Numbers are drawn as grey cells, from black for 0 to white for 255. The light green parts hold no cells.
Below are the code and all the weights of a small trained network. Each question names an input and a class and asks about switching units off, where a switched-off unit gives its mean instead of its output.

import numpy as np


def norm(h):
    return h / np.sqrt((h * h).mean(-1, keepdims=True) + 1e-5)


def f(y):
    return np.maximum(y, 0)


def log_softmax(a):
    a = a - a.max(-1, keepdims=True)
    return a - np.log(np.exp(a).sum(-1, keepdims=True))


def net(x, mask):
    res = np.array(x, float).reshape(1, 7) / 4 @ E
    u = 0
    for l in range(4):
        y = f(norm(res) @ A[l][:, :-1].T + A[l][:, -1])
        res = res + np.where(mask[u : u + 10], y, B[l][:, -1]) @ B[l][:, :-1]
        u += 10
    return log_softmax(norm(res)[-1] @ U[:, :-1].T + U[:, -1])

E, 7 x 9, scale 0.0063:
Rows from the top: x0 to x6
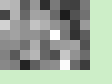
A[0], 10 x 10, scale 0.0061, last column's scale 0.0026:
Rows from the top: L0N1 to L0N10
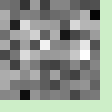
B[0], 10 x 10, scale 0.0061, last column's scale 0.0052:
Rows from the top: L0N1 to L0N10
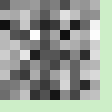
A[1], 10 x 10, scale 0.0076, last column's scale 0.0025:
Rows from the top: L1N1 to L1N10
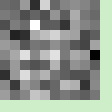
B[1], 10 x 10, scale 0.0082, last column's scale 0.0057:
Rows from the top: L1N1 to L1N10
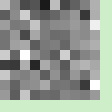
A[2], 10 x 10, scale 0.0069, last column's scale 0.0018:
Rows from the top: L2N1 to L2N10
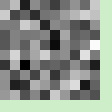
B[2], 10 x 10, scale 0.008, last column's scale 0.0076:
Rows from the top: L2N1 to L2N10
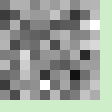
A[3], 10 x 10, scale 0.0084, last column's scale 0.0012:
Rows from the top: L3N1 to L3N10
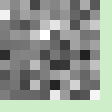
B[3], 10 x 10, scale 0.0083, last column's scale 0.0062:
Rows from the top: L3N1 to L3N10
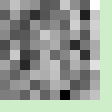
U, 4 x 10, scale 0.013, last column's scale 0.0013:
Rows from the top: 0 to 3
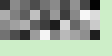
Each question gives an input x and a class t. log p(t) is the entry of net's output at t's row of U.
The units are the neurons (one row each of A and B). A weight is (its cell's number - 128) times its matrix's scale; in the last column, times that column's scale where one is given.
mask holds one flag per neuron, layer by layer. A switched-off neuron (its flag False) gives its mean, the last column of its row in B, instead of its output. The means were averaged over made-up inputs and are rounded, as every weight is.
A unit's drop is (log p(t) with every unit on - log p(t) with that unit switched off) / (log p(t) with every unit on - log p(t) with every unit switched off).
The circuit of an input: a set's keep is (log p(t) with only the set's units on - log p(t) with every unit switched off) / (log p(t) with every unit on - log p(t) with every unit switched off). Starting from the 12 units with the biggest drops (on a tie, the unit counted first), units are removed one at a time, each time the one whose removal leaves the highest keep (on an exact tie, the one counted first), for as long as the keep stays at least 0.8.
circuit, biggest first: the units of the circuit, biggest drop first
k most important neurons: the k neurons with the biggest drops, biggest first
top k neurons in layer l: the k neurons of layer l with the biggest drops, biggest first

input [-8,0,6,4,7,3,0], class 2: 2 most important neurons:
[L1N6 L0N6]
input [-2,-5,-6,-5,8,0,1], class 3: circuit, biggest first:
[L2N9]
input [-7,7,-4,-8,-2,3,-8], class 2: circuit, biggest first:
[L0N4 L2N8]
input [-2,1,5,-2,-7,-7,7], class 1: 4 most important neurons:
[L1N1 L3N10 L2N2 L3N3]
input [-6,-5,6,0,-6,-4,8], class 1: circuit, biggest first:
[L1N1 L3N10 L2N5]
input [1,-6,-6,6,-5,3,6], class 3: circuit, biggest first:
[L2N9 L0N3]
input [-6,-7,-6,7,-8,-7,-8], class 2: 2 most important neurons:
[L1N6 L0N5]
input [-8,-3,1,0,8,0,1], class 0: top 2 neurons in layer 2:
[L2N5 L2N1]
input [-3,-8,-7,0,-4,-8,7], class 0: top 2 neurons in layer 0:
[L0N8 L0N4]
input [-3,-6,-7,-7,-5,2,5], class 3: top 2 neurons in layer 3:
[L3N8 L3N3]
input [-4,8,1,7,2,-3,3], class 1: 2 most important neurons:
[L0N4 L2N9]
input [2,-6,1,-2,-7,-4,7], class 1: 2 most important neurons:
[L3N10 L2N2]
